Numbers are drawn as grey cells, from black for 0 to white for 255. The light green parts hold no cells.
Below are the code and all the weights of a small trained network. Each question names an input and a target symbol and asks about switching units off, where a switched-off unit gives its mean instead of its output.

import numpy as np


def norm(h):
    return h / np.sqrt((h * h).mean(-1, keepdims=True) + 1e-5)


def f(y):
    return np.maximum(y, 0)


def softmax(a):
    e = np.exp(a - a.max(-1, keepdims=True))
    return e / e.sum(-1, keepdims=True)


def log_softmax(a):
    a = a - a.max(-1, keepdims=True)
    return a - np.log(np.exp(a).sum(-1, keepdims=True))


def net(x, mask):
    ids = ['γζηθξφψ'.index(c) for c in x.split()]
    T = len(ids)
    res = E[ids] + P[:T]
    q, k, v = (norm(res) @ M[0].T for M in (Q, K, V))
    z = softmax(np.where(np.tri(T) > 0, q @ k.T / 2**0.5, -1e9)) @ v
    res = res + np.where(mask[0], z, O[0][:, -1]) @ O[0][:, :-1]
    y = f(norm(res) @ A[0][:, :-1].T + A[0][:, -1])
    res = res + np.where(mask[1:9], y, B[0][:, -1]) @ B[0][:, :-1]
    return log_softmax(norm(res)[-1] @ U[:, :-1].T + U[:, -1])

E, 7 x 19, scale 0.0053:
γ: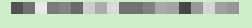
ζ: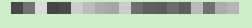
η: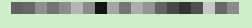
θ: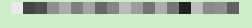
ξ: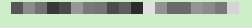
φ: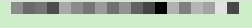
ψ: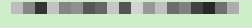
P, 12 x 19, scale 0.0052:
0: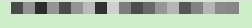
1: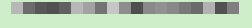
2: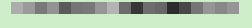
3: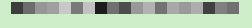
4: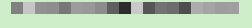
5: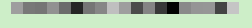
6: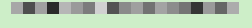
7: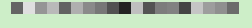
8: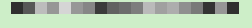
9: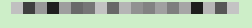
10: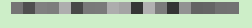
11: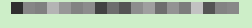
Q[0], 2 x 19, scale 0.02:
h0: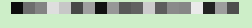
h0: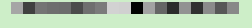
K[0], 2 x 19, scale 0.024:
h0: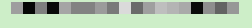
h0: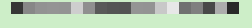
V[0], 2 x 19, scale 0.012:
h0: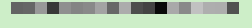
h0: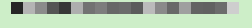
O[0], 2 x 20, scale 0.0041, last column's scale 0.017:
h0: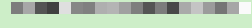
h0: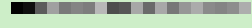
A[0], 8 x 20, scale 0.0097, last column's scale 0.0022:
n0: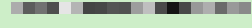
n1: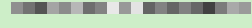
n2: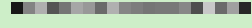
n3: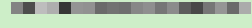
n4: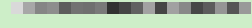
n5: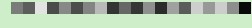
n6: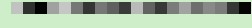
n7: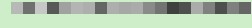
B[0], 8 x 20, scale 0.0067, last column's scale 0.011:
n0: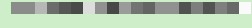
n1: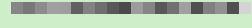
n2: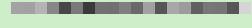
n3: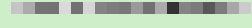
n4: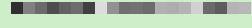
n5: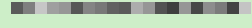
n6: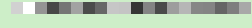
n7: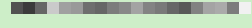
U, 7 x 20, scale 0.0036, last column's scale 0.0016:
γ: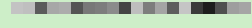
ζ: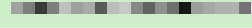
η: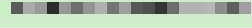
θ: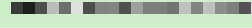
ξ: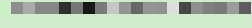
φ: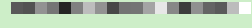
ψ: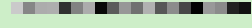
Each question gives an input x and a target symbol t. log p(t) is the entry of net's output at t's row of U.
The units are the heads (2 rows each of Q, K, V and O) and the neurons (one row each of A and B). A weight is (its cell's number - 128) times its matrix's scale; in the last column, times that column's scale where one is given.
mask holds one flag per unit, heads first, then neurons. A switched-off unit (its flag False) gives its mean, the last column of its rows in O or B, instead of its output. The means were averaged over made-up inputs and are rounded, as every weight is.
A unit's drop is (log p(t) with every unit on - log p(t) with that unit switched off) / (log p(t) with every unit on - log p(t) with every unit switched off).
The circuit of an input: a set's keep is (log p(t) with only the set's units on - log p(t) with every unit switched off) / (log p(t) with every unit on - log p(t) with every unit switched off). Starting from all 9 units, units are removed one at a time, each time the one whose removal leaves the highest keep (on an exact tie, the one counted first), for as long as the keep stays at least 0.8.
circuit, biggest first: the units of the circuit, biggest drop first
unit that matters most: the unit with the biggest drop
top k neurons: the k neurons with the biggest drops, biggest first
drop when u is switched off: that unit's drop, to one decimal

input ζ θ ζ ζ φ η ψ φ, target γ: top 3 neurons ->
[n3 n5 n0]
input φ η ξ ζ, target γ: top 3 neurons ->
[n3 n0 n7]
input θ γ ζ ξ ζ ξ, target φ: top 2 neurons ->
[n7 n1]
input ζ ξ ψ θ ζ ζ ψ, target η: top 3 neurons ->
[n6 n3 n0]
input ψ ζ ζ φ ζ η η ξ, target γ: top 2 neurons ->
[n3 n0]
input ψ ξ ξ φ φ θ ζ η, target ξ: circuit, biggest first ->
[h0 n4]
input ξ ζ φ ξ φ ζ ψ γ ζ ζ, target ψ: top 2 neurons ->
[n2 n4]
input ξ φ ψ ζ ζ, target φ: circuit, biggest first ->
[h0 n4]
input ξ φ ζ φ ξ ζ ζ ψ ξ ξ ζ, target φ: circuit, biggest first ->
[h0]
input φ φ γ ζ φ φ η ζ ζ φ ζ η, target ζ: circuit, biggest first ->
[h0 n7]
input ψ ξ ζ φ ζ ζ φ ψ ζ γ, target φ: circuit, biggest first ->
[h0 n4]
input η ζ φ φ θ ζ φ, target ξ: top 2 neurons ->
[n4 n3]
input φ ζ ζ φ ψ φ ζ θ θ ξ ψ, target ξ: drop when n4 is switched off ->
0.5
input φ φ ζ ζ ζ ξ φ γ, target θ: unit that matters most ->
n0
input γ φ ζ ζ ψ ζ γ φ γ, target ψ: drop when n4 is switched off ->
0.2
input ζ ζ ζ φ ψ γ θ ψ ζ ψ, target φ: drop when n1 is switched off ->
0.1
